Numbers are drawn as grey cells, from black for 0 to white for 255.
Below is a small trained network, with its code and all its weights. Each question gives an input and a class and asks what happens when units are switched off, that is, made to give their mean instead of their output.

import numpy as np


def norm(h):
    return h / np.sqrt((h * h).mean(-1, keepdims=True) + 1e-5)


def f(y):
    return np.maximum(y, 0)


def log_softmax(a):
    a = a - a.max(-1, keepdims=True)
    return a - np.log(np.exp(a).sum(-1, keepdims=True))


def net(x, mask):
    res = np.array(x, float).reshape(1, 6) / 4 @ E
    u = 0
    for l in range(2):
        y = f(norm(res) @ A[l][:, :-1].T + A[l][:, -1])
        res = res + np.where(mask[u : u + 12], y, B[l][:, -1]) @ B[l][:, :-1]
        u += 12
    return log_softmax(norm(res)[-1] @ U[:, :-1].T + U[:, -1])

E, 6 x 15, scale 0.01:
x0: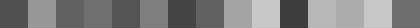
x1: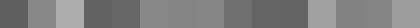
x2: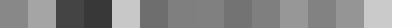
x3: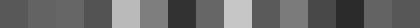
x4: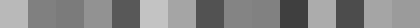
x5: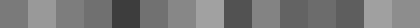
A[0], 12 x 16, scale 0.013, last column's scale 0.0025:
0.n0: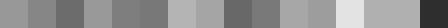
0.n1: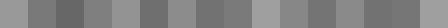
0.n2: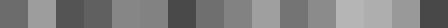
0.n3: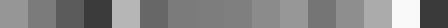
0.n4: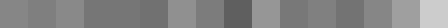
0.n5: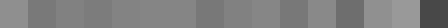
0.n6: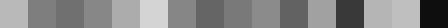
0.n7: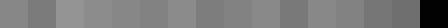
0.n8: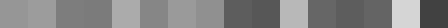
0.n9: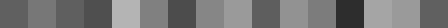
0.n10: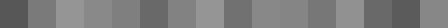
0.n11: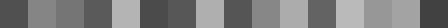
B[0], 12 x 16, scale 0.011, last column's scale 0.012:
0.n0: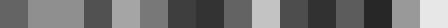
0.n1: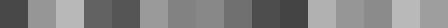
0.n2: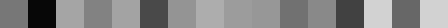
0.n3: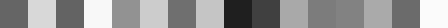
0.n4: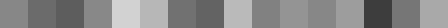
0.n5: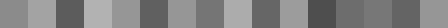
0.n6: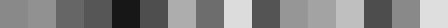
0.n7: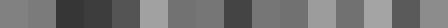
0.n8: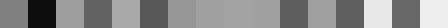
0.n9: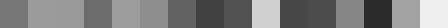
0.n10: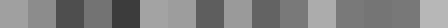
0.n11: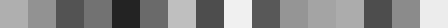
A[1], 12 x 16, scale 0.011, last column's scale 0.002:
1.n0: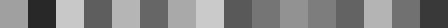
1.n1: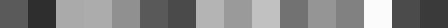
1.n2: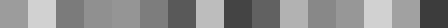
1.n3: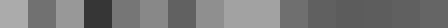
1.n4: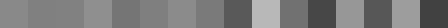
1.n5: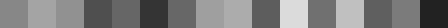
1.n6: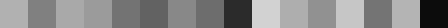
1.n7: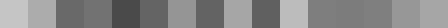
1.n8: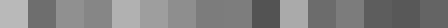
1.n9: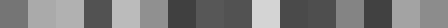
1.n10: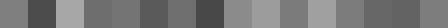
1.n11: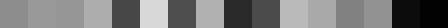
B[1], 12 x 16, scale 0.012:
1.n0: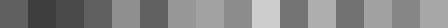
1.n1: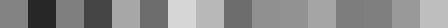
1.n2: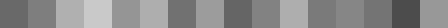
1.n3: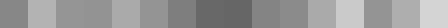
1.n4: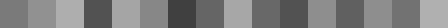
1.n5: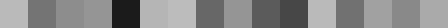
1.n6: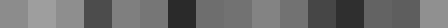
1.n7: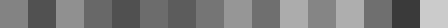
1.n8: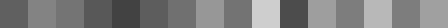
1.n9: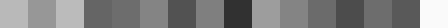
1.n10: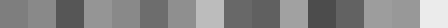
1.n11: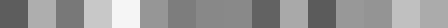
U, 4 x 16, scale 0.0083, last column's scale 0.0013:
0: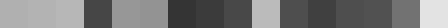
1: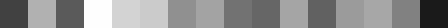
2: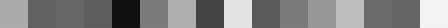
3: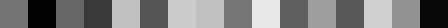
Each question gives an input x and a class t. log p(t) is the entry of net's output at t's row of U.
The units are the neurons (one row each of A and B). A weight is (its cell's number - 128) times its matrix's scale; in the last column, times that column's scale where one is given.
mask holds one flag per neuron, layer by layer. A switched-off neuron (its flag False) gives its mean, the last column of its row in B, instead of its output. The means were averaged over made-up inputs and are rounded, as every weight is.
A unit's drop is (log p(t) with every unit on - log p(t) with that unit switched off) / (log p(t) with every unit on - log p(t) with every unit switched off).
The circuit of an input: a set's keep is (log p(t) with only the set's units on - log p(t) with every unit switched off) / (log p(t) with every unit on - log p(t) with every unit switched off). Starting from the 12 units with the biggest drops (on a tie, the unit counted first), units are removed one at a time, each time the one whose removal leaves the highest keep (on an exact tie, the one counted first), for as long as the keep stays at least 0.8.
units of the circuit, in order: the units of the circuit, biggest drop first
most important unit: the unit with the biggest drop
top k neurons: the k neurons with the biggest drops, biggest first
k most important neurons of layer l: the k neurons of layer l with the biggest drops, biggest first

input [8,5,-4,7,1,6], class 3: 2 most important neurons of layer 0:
(0.n0, 0.n2)
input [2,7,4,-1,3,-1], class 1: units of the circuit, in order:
(0.n3)
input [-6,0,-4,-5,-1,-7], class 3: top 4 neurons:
(0.n9, 0.n3, 0.n11, 1.n0)
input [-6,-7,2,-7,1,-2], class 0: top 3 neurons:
(0.n0, 0.n2, 1.n9)
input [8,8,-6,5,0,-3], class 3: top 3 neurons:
(0.n3, 0.n11, 0.n0)
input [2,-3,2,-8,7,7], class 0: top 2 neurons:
(0.n0, 0.n11)
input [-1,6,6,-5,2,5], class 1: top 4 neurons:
(0.n3, 0.n9, 0.n6, 0.n8)
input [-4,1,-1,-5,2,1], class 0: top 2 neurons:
(0.n0, 0.n2)
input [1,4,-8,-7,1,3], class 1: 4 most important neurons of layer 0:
(0.n9, 0.n11, 0.n6, 0.n0)
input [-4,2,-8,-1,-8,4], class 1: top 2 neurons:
(1.n11, 0.n11)
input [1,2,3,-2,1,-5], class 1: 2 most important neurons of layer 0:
(0.n3, 0.n9)
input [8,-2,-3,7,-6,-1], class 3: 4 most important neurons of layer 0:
(0.n2, 0.n0, 0.n6, 0.n4)
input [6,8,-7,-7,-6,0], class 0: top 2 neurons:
(0.n8, 0.n11)
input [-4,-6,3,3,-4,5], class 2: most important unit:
0.n11
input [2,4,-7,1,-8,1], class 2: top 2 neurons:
(0.n3, 0.n10)
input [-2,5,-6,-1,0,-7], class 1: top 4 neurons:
(0.n11, 1.n11, 0.n6, 0.n8)
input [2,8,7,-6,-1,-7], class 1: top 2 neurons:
(0.n3, 0.n9)
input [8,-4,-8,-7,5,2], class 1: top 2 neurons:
(0.n9, 0.n8)
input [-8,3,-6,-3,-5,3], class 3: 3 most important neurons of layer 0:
(0.n3, 0.n11, 0.n6)
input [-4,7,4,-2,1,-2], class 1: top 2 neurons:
(0.n3, 0.n2)
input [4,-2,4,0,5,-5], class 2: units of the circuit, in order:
(0.n6)
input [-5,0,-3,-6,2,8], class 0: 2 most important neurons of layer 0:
(0.n2, 0.n0)
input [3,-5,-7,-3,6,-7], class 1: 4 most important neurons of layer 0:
(0.n11, 0.n8, 0.n9, 0.n0)
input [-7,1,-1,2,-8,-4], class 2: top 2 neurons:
(0.n11, 0.n2)
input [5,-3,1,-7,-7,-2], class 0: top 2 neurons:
(0.n0, 0.n6)
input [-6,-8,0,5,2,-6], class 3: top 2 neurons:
(0.n8, 0.n0)
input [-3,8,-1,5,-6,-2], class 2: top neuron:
(0.n11)
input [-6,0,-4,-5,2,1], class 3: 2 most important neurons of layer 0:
(0.n9, 0.n3)
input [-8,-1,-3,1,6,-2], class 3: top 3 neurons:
(0.n11, 0.n8, 1.n0)
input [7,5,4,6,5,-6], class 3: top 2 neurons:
(0.n2, 0.n0)
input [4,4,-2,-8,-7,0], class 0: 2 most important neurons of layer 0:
(0.n0, 0.n6)
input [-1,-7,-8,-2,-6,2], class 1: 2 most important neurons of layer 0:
(0.n11, 0.n6)
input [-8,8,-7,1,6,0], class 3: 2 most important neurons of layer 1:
(1.n0, 1.n8)
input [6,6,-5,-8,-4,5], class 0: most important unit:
0.n8
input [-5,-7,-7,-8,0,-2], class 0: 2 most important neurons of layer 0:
(0.n3, 0.n11)
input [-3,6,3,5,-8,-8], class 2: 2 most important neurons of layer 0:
(0.n11, 0.n0)
